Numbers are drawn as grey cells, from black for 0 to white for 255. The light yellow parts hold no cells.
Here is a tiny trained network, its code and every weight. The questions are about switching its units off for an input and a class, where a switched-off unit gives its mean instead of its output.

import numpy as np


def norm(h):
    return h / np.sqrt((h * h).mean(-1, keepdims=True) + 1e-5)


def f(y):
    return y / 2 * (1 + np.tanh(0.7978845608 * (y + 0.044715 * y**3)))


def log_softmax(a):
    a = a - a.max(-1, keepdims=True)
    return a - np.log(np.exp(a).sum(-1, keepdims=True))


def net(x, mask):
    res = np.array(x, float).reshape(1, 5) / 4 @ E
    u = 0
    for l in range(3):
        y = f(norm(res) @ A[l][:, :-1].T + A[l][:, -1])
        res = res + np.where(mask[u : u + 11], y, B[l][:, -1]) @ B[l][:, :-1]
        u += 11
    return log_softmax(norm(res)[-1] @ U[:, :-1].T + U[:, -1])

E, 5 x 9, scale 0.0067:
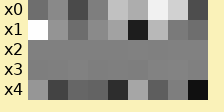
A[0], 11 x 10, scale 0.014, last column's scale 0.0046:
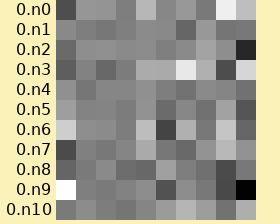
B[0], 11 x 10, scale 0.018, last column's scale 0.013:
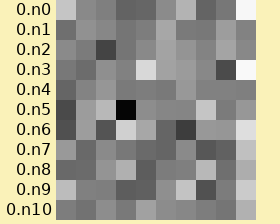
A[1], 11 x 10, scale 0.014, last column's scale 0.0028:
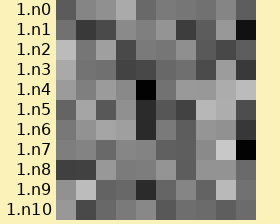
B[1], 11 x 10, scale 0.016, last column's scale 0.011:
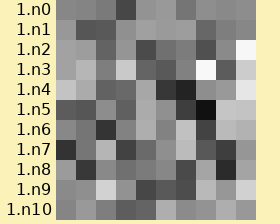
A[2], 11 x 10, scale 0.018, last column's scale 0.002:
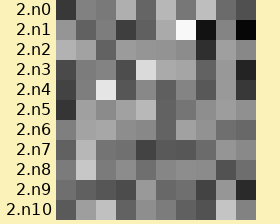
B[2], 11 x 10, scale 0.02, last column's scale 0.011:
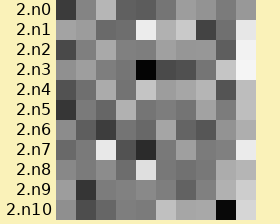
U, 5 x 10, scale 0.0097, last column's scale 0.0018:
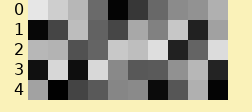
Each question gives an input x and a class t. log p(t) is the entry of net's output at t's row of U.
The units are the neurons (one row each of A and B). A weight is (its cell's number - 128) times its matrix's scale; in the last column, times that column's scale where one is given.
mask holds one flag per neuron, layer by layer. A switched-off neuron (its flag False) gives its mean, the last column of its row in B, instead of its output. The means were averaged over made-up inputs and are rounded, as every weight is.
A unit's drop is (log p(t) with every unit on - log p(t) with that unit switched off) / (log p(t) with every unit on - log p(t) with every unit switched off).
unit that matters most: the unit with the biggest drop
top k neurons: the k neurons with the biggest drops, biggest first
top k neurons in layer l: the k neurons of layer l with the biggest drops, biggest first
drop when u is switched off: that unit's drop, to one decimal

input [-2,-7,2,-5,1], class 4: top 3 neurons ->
(0.n3; 0.n9; 0.n0)
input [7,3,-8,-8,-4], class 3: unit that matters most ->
0.n6
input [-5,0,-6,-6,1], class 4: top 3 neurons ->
(0.n7; 0.n0; 0.n9)
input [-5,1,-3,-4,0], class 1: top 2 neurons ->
(0.n0; 0.n9)
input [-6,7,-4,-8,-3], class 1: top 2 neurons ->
(0.n6; 0.n3)
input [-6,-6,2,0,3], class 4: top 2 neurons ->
(0.n3; 0.n0)
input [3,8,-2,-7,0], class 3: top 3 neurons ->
(0.n6; 0.n0; 0.n7)
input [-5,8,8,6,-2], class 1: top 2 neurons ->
(0.n6; 0.n3)
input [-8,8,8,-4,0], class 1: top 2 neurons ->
(0.n6; 0.n0)
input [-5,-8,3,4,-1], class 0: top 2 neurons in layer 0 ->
(0.n3; 0.n6)
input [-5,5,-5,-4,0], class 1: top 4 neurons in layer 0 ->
(0.n6; 0.n0; 0.n3; 0.n7)
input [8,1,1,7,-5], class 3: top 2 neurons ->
(0.n6; 0.n9)
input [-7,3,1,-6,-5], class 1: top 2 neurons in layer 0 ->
(0.n6; 0.n3)
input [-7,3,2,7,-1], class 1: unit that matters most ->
0.n3
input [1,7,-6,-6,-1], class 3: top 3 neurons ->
(0.n6; 0.n0; 0.n9)
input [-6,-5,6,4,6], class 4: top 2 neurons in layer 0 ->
(0.n3; 0.n0)
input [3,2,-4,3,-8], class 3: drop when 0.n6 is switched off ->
1.0
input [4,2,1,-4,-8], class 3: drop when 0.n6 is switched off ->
1.0
